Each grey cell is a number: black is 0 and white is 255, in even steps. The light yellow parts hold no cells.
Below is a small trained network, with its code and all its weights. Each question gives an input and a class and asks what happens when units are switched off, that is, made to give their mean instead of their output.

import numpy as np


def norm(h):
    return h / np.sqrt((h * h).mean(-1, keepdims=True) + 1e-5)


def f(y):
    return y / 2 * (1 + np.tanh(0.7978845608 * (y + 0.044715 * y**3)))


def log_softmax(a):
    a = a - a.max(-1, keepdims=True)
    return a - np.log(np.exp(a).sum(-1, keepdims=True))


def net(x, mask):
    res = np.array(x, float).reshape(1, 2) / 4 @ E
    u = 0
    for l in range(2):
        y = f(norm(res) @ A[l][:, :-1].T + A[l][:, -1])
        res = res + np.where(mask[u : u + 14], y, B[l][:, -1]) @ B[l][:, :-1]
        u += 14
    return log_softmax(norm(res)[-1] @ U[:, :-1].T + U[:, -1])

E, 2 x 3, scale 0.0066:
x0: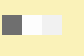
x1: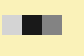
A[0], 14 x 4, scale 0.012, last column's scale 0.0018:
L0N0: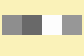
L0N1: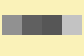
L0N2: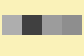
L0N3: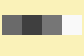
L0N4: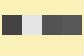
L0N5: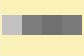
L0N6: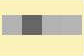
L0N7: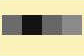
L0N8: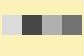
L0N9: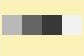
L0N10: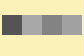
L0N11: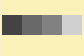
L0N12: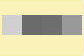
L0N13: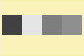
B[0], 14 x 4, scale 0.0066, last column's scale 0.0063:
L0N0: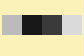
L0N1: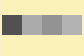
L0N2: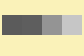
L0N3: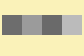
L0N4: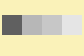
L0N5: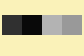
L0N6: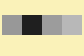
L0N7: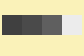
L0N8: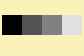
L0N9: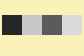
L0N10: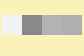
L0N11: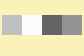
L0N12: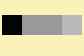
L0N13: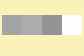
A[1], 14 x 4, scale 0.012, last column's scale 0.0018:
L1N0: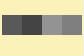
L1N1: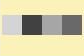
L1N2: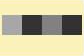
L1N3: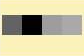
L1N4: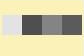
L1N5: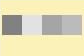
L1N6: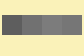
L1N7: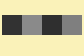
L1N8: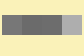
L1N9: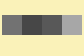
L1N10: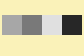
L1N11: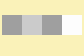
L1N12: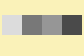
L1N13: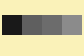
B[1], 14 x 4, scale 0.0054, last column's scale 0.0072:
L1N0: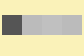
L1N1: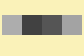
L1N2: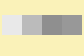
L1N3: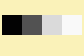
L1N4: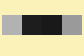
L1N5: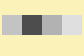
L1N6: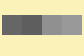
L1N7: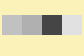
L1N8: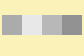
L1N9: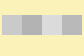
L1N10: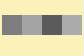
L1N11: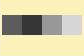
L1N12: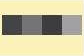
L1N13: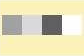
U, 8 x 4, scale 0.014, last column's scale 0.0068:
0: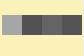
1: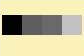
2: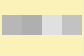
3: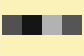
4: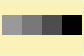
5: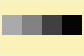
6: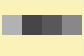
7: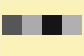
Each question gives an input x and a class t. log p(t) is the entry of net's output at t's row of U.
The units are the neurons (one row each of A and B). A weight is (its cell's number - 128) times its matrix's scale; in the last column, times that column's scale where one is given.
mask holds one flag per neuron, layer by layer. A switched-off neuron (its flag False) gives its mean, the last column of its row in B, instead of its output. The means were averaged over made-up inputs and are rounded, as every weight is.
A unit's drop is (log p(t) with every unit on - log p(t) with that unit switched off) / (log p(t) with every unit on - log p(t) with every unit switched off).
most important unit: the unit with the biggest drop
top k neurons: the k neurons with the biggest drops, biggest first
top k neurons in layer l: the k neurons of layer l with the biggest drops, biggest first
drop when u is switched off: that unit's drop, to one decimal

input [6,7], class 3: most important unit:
L0N0
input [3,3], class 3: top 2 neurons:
[L0N0, L1N3]
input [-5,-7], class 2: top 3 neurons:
[L0N4, L1N5, L0N8]
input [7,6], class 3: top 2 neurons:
[L1N3, L0N8]
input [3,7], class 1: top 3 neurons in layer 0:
[L0N8, L0N12, L0N10]
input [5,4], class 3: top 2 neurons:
[L1N3, L0N8]
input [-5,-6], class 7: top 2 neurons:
[L1N9, L1N3]
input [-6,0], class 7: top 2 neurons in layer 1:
[L1N7, L1N13]
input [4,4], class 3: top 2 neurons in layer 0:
[L0N0, L0N8]
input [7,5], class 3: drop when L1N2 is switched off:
-0.1
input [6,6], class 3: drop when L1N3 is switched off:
0.2
